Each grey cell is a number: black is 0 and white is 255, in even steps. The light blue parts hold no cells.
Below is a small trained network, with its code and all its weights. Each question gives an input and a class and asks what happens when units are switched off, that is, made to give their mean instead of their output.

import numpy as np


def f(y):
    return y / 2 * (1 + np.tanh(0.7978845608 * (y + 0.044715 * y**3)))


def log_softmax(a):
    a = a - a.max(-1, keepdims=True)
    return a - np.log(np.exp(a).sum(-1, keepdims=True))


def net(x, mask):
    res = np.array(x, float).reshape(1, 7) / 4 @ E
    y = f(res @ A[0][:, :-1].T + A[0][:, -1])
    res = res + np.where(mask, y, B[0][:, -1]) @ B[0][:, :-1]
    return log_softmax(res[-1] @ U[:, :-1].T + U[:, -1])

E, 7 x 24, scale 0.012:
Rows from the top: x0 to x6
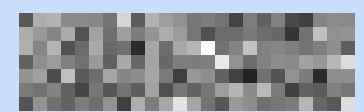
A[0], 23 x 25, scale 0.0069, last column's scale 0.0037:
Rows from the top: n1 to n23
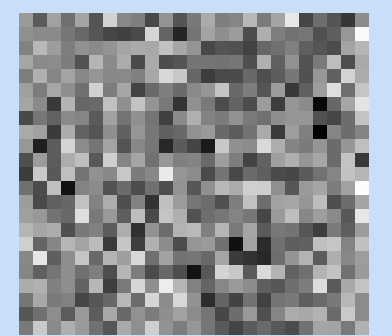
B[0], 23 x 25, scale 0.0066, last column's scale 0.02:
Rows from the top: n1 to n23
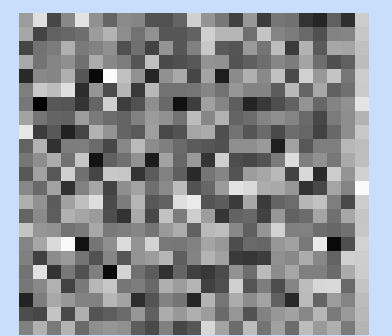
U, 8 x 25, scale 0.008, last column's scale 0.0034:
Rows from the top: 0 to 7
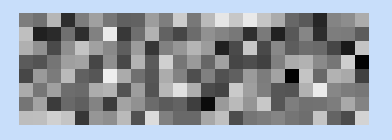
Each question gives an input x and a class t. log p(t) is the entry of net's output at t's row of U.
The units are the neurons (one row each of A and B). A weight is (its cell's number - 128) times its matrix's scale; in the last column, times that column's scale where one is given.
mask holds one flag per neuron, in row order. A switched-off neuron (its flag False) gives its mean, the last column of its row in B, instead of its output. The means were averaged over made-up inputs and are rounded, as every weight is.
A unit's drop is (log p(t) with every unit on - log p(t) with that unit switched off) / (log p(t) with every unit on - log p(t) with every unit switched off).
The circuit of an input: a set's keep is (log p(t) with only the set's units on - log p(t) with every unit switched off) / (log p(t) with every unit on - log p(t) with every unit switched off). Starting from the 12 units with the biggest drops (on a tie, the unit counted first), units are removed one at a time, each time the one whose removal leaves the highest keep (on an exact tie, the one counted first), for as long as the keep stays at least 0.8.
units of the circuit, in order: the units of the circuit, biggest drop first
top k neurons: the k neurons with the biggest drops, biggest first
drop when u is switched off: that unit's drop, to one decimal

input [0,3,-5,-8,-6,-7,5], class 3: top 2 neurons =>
[n11 n22]
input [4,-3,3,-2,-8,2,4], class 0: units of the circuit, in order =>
[n13]
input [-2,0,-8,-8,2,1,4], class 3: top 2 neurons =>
[n11 n15]
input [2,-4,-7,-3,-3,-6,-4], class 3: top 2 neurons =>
[n18 n11]
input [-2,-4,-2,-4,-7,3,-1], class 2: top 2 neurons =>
[n14 n1]
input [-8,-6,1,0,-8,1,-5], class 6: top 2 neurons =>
[n19 n13]
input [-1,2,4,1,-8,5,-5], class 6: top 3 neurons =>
[n19 n13 n6]
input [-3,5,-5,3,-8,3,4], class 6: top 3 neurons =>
[n19 n10 n13]
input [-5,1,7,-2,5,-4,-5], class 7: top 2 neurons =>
[n17 n6]
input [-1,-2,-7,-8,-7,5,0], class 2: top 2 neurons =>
[n14 n15]
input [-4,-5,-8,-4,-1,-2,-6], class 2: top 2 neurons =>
[n1 n14]
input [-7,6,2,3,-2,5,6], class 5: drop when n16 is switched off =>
0.1
